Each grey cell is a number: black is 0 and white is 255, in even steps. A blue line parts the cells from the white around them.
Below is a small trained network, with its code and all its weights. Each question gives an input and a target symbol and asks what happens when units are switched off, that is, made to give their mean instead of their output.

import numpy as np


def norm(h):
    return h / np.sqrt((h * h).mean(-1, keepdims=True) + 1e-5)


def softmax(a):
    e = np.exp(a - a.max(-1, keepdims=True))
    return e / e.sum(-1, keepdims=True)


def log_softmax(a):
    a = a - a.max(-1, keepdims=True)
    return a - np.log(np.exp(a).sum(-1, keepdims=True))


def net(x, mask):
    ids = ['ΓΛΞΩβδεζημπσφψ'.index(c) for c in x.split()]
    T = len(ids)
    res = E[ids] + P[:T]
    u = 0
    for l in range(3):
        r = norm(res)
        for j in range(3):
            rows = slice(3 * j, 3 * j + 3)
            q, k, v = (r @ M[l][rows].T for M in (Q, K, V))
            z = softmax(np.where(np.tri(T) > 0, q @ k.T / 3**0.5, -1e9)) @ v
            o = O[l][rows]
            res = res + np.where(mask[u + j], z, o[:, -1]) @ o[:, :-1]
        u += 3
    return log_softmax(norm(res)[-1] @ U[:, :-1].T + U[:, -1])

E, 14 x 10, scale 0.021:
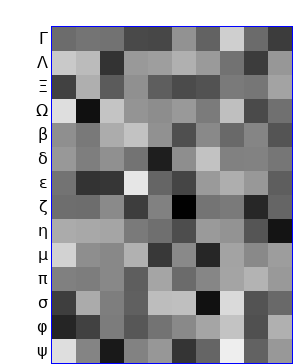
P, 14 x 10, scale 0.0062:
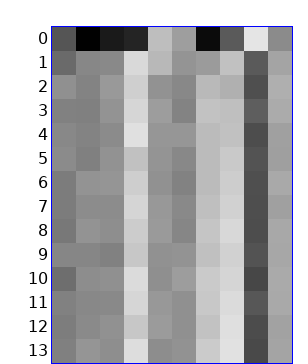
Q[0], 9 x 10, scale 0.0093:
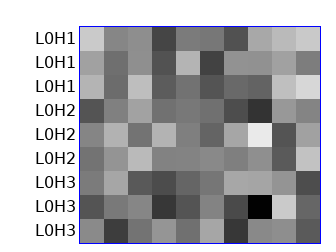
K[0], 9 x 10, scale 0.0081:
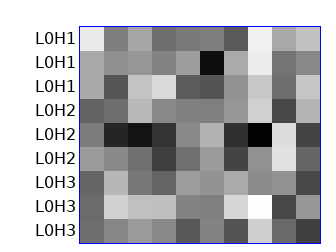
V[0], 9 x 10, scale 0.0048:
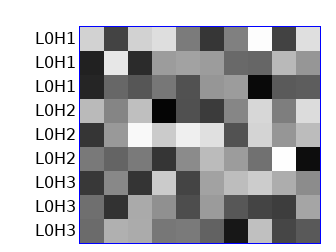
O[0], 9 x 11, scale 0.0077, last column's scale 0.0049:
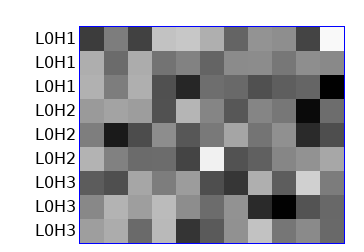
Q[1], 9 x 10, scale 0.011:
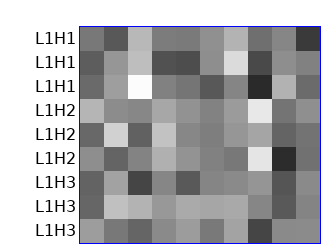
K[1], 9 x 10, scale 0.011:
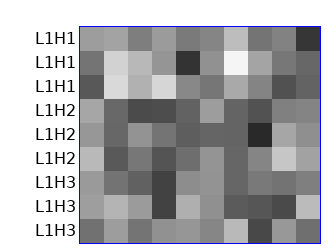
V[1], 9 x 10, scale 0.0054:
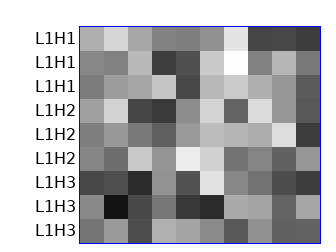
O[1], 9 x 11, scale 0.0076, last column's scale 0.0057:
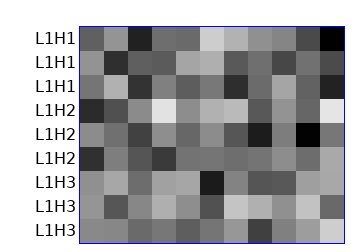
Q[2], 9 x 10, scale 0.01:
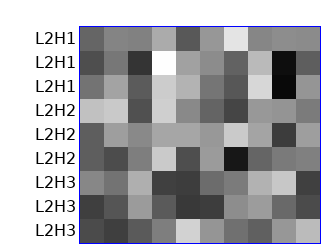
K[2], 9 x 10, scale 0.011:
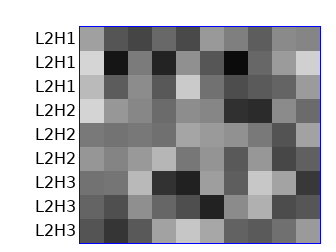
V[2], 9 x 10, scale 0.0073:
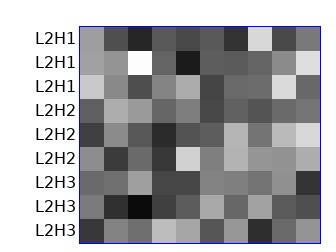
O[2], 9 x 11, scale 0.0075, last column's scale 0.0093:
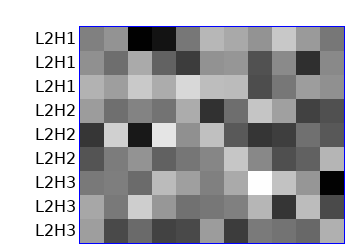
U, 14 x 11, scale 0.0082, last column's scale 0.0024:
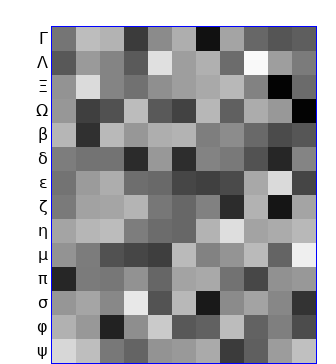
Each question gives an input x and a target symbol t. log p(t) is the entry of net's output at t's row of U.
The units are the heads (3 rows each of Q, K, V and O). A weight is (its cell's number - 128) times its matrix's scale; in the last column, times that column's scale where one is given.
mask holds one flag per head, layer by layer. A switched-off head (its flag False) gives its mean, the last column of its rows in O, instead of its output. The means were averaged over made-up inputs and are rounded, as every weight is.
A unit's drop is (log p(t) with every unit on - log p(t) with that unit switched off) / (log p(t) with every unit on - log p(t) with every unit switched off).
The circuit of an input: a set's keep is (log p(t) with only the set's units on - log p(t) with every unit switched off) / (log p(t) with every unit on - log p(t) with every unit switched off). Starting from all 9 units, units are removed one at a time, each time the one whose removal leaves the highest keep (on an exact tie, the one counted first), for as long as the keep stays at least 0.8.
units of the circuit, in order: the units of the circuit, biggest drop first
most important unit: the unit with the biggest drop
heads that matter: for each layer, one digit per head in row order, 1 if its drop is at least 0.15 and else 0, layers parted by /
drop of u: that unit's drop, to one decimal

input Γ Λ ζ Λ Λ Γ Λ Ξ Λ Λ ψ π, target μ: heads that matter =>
111 / 000 / 100
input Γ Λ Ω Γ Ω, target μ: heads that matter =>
111 / 000 / 100
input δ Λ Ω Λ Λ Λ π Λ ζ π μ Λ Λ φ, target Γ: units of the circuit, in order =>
L0H2, L1H3
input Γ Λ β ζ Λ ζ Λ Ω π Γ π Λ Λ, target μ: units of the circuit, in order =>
L2H1, L0H1
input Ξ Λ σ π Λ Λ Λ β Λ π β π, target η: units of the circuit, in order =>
L1H2, L0H3
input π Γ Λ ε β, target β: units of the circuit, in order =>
L0H2, L2H2
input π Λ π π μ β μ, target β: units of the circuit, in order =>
L1H1, L2H2, L0H1, L0H2
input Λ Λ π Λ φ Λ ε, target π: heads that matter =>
110 / 110 / 010
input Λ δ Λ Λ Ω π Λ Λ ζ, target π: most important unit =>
L2H2
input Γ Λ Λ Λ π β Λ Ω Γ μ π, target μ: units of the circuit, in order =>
L2H1, L0H1, L0H3
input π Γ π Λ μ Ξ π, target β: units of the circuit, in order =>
L1H2, L0H2, L2H3
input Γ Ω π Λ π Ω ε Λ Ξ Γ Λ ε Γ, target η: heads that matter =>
100 / 000 / 011
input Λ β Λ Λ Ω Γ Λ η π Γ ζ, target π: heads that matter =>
100 / 101 / 010
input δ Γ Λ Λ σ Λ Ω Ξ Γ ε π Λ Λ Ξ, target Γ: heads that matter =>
010 / 001 / 000
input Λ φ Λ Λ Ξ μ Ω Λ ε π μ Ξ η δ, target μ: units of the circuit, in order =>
L1H1
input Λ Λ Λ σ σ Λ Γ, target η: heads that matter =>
100 / 000 / 001
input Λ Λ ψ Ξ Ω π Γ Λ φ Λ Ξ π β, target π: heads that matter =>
100 / 111 / 010
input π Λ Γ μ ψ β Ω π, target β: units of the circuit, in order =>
L0H2, L2H3
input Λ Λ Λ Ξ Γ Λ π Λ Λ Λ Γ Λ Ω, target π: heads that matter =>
110 / 110 / 010
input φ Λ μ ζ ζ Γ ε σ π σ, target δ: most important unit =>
L0H2
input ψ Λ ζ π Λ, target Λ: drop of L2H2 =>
0.1
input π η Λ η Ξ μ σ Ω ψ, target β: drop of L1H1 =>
0.2
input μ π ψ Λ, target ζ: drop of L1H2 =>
0.1
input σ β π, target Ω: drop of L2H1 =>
0.0
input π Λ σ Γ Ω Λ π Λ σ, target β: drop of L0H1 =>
0.1
